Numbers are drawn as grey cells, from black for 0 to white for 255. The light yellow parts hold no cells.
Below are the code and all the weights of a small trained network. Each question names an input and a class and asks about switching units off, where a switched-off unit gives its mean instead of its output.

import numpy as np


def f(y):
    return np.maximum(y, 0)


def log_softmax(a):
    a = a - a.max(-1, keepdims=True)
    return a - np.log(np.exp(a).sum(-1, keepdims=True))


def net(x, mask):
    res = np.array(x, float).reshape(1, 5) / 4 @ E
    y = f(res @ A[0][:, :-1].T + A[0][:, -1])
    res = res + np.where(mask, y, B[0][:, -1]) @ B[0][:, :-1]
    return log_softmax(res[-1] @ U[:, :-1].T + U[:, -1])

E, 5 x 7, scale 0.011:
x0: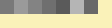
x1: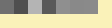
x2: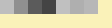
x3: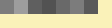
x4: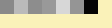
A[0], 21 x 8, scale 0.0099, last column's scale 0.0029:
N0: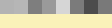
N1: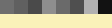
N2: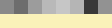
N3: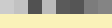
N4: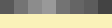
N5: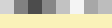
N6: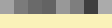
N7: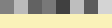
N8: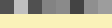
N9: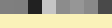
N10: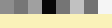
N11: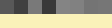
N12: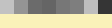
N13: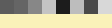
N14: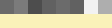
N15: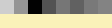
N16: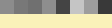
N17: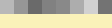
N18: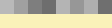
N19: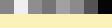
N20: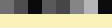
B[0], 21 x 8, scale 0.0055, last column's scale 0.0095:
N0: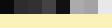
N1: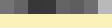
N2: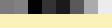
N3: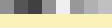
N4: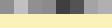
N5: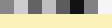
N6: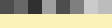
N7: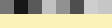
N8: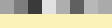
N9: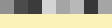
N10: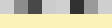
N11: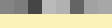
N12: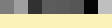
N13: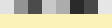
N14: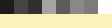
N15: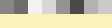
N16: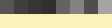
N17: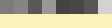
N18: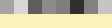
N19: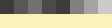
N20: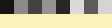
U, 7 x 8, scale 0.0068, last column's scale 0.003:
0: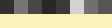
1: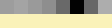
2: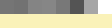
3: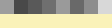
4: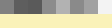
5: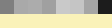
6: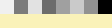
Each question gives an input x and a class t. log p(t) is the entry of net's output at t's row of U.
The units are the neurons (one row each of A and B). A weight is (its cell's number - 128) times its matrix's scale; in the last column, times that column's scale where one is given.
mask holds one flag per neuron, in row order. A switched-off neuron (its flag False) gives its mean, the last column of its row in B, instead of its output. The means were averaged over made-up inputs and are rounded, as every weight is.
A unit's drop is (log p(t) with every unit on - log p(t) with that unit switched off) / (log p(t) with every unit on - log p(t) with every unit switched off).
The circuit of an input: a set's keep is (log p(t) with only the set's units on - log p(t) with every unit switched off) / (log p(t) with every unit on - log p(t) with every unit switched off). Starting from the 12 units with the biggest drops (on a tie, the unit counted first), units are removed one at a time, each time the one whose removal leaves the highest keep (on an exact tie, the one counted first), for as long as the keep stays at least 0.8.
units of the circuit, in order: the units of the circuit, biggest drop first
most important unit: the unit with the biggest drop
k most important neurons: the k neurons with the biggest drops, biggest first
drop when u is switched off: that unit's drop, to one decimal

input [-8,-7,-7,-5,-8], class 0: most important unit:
N20
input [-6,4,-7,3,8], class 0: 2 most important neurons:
N0; N2
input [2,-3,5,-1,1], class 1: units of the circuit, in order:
N5; N18
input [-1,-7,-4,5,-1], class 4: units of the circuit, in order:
N3; N5; N8
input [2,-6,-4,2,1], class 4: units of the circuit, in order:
N3; N5; N7
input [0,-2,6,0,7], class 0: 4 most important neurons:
N0; N19; N2; N13
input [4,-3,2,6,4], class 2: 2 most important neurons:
N15; N7
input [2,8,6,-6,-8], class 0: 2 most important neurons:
N20; N14
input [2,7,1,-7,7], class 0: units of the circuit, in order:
N0; N2
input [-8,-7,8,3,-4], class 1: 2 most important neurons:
N5; N15
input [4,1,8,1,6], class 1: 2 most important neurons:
N5; N10
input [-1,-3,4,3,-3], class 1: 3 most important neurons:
N15; N0; N5
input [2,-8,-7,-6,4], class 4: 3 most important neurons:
N3; N5; N9
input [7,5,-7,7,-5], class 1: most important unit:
N13
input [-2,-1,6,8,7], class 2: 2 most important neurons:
N15; N5
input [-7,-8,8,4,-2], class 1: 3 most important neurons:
N5; N15; N18
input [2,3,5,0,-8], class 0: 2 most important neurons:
N20; N14
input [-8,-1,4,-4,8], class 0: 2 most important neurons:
N0; N2
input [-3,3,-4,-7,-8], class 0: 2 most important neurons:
N20; N14
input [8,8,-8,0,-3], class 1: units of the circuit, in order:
N13
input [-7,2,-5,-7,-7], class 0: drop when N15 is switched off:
0.2
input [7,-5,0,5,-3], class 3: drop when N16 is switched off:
0.1
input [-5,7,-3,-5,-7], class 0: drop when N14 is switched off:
0.2
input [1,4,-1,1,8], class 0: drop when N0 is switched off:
0.1
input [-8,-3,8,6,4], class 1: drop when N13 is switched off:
-0.1
